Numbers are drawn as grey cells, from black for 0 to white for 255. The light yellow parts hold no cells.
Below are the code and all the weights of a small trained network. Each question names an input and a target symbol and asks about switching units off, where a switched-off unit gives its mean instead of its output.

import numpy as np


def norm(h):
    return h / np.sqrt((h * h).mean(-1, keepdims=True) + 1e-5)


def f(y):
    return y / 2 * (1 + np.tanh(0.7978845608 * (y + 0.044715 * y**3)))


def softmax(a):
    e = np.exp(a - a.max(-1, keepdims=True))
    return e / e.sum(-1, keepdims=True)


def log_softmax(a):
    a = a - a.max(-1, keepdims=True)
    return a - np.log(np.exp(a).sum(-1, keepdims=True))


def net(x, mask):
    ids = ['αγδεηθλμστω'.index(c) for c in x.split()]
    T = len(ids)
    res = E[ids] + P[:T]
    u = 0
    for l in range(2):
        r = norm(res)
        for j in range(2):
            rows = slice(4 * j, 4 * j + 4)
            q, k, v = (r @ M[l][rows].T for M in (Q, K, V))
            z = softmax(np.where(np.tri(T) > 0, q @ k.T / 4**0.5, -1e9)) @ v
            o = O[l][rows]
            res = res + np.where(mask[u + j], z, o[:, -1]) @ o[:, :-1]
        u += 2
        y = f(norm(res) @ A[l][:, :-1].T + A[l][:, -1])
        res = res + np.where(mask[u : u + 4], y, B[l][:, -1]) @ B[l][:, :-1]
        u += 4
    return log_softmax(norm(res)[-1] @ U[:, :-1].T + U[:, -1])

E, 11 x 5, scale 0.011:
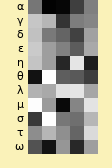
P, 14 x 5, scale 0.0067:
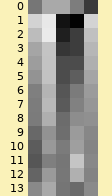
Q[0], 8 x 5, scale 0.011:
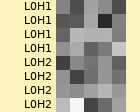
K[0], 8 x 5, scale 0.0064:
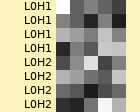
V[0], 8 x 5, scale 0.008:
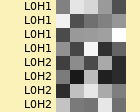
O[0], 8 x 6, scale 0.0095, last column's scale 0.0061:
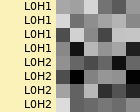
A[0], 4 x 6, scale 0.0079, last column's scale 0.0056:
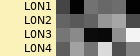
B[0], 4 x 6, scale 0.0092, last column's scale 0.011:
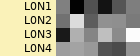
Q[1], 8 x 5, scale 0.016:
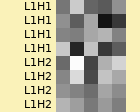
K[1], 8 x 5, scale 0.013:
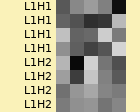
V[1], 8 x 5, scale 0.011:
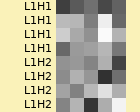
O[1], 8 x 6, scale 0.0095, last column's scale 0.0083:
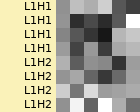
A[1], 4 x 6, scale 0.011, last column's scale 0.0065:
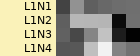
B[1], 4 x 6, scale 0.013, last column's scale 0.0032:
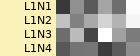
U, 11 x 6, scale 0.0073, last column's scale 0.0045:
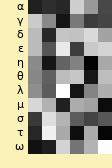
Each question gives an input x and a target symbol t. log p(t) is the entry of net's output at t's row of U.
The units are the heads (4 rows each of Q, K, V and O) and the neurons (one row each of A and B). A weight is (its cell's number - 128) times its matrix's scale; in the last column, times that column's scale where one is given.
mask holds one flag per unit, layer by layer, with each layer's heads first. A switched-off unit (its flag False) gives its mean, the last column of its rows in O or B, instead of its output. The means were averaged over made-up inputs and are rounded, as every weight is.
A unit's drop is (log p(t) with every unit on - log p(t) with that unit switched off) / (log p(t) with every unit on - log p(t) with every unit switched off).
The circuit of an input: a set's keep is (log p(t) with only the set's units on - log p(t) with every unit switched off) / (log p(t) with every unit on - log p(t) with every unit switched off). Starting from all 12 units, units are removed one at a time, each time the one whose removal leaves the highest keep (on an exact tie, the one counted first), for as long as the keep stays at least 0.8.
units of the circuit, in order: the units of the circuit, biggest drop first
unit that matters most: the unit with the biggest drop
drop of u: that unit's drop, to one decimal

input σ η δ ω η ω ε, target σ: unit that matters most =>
L1H1
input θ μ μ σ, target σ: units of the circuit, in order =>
[L1H1, L0H2]
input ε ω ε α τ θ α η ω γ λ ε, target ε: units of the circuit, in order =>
[L0H1, L1H2]
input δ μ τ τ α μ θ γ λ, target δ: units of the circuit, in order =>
[L1H2, L0H1]
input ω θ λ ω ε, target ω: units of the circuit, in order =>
[L0H2, L0H1]
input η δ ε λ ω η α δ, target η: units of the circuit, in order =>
[L1H2, L0H2, L0H1]
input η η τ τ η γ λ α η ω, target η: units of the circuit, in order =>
[L1H2, L0H1]
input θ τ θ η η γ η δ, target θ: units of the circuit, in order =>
[L1H1, L0H2]
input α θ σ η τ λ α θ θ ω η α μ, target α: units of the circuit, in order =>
[L0H2, L1H2]
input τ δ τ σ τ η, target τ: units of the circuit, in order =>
[L0H1, L0H2]
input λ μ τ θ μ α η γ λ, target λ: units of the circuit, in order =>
[L1H2, L0H1, L0H2]
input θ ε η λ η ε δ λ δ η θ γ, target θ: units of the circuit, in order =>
[L1H1, L0H2]
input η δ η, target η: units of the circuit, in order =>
[L1H2, L0H1, L0H2]
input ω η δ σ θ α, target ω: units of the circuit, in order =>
[L1H2, L0H1]
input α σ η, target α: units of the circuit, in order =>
[L0H2]
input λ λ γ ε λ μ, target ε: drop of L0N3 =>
-0.1
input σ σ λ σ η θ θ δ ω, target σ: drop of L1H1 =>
0.4
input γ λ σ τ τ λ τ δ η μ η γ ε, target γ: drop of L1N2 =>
0.0
